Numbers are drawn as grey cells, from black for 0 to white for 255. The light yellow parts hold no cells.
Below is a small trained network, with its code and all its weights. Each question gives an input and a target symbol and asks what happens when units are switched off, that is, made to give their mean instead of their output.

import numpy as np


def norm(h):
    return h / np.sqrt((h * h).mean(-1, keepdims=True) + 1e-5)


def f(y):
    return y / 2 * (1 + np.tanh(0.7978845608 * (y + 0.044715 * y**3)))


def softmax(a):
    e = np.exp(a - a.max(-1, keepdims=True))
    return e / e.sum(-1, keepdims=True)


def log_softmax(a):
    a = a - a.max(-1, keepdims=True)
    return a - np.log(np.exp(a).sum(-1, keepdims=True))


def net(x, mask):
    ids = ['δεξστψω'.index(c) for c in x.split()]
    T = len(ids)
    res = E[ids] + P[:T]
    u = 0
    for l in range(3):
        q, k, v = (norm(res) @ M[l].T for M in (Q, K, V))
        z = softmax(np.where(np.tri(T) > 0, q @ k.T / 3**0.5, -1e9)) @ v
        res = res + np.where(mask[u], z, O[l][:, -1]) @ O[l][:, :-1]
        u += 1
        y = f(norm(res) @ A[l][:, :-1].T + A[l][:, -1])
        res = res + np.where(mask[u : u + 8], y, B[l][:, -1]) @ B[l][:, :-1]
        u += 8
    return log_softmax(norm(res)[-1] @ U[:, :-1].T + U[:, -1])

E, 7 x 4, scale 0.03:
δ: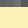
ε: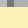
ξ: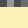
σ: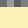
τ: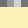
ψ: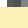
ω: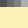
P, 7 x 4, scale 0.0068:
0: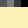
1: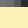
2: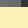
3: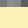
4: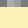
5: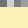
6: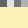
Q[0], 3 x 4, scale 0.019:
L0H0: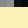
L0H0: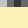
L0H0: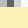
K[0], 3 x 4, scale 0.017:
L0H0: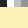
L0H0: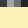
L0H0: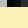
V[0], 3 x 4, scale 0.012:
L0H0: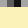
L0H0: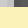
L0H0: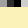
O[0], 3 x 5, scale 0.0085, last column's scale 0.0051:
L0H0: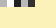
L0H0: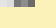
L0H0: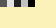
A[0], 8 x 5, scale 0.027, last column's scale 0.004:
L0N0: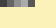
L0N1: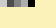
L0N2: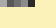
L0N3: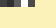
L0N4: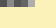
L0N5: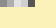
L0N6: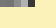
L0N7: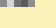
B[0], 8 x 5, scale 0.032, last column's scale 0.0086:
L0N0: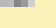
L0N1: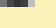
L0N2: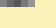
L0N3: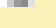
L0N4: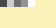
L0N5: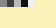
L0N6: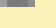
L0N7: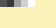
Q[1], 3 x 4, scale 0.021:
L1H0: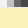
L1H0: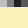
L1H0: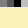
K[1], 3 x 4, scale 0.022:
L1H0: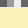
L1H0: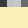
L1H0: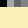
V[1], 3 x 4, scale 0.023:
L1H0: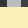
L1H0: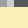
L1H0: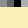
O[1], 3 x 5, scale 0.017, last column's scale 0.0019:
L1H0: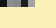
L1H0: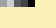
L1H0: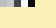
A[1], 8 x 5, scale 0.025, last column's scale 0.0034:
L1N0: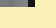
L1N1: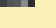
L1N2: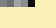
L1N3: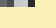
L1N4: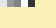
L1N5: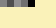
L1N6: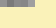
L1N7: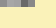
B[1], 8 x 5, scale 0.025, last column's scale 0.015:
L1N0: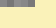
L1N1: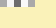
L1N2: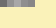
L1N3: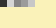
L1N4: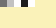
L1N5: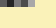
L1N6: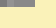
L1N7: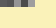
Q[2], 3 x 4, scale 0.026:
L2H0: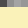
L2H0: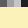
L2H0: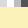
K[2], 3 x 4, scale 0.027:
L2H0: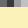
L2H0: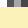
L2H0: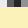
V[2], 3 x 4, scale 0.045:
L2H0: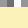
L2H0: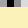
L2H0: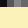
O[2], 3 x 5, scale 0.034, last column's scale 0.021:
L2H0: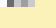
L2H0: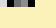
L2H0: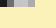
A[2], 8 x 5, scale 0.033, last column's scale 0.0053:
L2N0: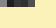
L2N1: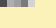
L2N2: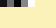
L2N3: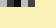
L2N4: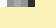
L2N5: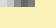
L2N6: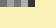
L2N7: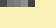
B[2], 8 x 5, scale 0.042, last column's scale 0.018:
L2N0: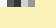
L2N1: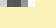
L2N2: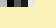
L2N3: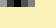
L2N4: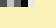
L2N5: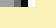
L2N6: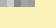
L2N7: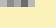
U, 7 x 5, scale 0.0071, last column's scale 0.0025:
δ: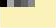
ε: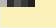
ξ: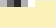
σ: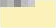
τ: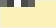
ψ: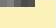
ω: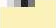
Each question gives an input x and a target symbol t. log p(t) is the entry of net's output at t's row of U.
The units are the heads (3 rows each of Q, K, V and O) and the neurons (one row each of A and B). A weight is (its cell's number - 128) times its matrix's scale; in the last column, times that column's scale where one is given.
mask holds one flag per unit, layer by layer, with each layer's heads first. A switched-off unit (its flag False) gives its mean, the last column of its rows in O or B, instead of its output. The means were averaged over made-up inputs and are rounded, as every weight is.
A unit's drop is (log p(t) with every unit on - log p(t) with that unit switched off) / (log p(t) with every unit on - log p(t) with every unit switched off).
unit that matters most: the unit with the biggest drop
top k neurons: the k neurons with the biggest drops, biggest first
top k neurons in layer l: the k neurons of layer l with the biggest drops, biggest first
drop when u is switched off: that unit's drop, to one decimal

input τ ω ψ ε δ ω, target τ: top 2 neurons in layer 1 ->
(L1N4 L1N1)
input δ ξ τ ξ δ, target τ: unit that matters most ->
L0N4
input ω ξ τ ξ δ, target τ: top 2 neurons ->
(L0N4 L1N4)
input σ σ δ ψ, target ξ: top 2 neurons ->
(L0N1 L0N3)
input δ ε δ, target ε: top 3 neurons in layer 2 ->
(L2N2 L2N1 L2N4)
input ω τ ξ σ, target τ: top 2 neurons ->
(L0N4 L1N4)
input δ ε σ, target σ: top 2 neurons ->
(L0N7 L0N5)
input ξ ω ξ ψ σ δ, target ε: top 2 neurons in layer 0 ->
(L0N1 L0N7)
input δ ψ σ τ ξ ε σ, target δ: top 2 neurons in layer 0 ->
(L0N3 L0N7)
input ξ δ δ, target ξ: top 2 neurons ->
(L0N7 L1N4)
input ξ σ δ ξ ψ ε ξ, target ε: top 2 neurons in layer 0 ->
(L0N1 L0N7)
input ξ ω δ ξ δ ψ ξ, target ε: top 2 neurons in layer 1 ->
(L1N4 L1N3)
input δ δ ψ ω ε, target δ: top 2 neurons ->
(L0N7 L1N4)
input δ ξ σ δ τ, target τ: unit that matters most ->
L2H0
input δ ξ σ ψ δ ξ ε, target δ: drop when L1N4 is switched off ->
0.6
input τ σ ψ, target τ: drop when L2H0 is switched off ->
1.2
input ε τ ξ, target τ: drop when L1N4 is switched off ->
-0.1
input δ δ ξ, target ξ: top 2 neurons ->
(L0N7 L1N4)
